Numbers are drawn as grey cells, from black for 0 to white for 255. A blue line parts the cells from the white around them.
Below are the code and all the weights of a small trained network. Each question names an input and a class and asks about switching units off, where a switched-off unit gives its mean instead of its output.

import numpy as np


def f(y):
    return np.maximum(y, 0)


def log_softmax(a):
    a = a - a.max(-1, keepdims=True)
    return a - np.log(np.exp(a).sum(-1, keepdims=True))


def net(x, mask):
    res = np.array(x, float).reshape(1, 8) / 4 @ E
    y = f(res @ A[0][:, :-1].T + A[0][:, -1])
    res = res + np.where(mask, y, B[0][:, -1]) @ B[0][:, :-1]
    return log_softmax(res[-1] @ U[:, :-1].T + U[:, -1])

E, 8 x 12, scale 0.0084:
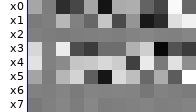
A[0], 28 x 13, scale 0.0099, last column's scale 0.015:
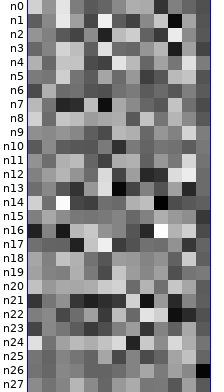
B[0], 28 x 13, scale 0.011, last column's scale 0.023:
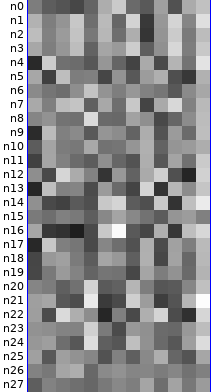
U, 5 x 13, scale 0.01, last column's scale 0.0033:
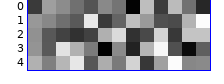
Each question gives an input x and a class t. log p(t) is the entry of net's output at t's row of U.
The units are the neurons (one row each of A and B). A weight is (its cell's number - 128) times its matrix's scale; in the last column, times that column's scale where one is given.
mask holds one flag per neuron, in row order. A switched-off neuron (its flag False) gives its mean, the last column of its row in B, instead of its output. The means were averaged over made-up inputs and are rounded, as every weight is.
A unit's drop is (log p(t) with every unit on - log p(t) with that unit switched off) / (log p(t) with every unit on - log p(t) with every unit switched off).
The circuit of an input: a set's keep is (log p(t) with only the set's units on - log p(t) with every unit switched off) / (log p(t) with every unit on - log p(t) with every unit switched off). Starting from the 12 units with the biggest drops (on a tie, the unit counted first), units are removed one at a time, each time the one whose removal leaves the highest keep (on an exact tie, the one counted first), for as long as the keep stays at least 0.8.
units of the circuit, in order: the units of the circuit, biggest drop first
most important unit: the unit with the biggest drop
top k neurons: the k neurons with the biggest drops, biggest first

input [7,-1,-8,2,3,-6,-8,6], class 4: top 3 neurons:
n7, n2, n4
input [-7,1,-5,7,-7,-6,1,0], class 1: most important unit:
n21
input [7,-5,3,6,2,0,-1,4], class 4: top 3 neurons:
n7, n2, n16
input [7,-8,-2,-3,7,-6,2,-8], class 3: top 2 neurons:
n22, n21
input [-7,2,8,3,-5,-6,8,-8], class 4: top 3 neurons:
n1, n3, n4
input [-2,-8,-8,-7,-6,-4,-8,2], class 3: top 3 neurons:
n22, n14, n0
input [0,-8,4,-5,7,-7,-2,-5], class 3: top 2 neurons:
n22, n21
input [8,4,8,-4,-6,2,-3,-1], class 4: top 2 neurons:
n2, n7
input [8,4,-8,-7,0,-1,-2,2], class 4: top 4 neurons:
n7, n2, n14, n0
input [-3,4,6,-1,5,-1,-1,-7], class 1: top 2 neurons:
n24, n22
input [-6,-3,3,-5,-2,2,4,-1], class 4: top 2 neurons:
n1, n14
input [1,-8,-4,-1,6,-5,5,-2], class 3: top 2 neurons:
n22, n21
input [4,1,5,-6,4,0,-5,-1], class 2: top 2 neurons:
n16, n21
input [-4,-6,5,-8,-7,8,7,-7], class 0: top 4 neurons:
n4, n14, n11, n9
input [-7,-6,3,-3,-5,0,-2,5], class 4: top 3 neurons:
n1, n3, n12
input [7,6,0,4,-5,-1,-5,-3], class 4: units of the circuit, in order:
n2
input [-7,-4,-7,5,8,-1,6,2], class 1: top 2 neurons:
n24, n8
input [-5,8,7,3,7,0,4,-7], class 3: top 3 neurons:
n12, n21, n5
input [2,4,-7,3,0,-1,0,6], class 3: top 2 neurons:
n16, n12
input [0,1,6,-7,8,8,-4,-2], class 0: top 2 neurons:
n4, n21
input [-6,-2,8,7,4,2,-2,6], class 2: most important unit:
n14
